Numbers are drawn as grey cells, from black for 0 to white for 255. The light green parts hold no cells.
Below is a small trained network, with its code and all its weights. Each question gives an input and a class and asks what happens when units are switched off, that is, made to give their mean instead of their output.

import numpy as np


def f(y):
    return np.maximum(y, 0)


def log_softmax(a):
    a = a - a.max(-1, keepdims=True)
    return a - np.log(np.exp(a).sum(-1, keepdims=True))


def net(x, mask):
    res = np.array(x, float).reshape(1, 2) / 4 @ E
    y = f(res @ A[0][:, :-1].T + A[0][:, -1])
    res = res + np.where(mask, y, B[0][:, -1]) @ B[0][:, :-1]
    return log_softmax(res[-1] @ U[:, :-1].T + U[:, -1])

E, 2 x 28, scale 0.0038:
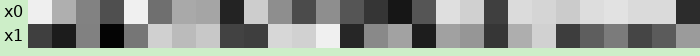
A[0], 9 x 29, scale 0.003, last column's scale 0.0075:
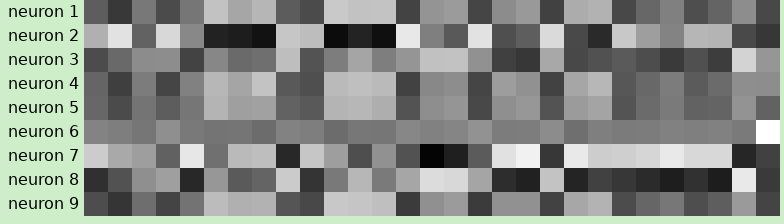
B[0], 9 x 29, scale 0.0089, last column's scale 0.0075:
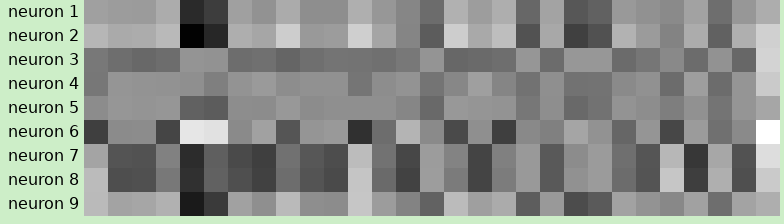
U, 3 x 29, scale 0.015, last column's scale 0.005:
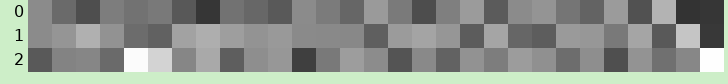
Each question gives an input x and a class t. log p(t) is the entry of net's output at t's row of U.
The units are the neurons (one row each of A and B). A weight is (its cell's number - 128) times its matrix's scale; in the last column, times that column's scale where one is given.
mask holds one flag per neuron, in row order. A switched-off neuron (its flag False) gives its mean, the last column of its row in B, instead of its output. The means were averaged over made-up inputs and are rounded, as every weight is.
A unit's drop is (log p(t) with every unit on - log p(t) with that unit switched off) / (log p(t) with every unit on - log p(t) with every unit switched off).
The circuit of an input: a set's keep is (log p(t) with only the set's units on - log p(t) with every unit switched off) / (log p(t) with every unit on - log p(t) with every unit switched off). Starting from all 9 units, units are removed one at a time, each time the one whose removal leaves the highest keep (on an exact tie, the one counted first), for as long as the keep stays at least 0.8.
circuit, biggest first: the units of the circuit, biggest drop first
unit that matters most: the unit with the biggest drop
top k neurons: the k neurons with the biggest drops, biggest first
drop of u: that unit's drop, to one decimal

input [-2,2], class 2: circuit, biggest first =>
[neuron 7; neuron 2]
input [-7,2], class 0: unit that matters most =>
neuron 8
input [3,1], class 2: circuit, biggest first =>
[neuron 8; neuron 2]
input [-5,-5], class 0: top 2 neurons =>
[neuron 8; neuron 3]
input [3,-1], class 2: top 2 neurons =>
[neuron 8; neuron 2]
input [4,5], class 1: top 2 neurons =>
[neuron 8; neuron 4]
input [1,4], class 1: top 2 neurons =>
[neuron 3; neuron 9]
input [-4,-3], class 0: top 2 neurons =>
[neuron 8; neuron 4]
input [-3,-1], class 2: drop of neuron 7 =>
0.7
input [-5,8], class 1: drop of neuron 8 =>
0.0
